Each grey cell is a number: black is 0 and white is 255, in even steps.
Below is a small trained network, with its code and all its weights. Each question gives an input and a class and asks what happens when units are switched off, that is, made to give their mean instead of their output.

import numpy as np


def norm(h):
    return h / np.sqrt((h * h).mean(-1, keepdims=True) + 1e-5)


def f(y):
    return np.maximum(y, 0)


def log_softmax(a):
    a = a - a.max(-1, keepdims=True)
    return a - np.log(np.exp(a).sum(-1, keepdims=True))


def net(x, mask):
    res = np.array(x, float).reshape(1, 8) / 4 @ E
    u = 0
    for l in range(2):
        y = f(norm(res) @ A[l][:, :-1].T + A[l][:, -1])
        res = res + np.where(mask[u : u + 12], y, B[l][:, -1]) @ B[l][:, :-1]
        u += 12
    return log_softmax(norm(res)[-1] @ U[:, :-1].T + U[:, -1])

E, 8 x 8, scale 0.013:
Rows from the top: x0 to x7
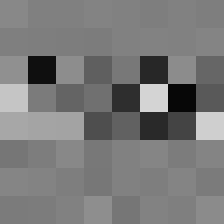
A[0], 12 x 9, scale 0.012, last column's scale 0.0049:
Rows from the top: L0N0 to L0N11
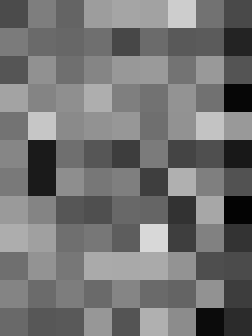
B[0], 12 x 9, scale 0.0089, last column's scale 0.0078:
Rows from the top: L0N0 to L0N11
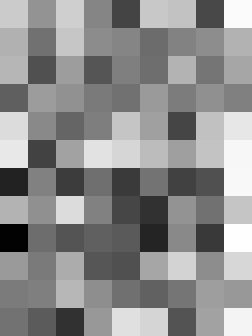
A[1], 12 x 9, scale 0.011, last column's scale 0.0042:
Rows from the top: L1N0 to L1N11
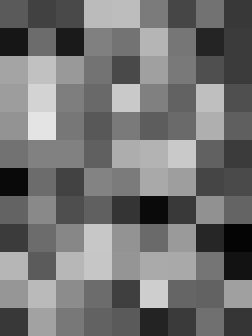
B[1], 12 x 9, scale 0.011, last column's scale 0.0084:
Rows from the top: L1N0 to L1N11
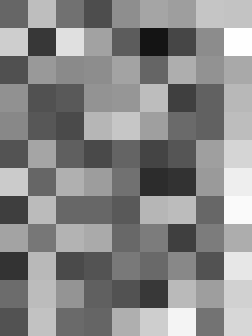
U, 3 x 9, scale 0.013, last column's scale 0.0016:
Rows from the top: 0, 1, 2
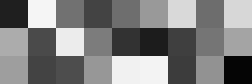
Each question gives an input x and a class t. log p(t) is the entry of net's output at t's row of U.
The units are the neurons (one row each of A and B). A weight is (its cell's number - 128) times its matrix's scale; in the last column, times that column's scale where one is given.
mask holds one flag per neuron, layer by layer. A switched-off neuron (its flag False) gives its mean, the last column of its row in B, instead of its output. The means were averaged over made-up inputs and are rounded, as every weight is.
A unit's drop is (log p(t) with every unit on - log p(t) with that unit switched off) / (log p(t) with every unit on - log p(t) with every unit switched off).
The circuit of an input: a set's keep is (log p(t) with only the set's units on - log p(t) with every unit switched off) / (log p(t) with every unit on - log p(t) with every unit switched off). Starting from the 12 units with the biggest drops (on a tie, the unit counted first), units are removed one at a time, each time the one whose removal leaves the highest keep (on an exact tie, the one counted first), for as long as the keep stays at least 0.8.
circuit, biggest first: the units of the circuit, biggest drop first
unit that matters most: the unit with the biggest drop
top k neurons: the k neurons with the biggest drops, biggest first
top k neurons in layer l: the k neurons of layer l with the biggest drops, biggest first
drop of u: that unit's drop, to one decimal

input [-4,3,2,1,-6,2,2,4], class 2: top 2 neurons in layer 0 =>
(L0N11; L0N8)
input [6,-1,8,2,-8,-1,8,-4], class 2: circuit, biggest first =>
(L0N11)
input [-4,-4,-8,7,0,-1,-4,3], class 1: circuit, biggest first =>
(L1N1; L0N8)
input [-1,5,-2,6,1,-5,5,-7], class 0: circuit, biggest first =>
(L1N11; L0N8)
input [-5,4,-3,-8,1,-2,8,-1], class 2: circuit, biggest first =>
(L0N4; L1N3)
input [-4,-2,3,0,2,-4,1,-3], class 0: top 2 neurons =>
(L0N6; L0N0)
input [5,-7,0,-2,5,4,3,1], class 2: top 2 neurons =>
(L0N4; L0N8)
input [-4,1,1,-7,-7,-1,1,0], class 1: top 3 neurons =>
(L0N5; L0N6; L1N6)
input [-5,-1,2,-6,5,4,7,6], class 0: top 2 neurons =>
(L0N6; L0N5)
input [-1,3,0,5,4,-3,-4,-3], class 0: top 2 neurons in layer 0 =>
(L0N8; L0N0)
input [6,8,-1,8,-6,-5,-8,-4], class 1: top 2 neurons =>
(L0N8; L1N1)
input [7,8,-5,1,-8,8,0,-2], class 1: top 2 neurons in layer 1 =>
(L1N1; L1N6)
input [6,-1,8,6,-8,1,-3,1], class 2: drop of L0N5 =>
0.2
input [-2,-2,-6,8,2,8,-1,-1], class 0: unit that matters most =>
L1N11
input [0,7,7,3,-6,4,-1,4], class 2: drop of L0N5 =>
0.5
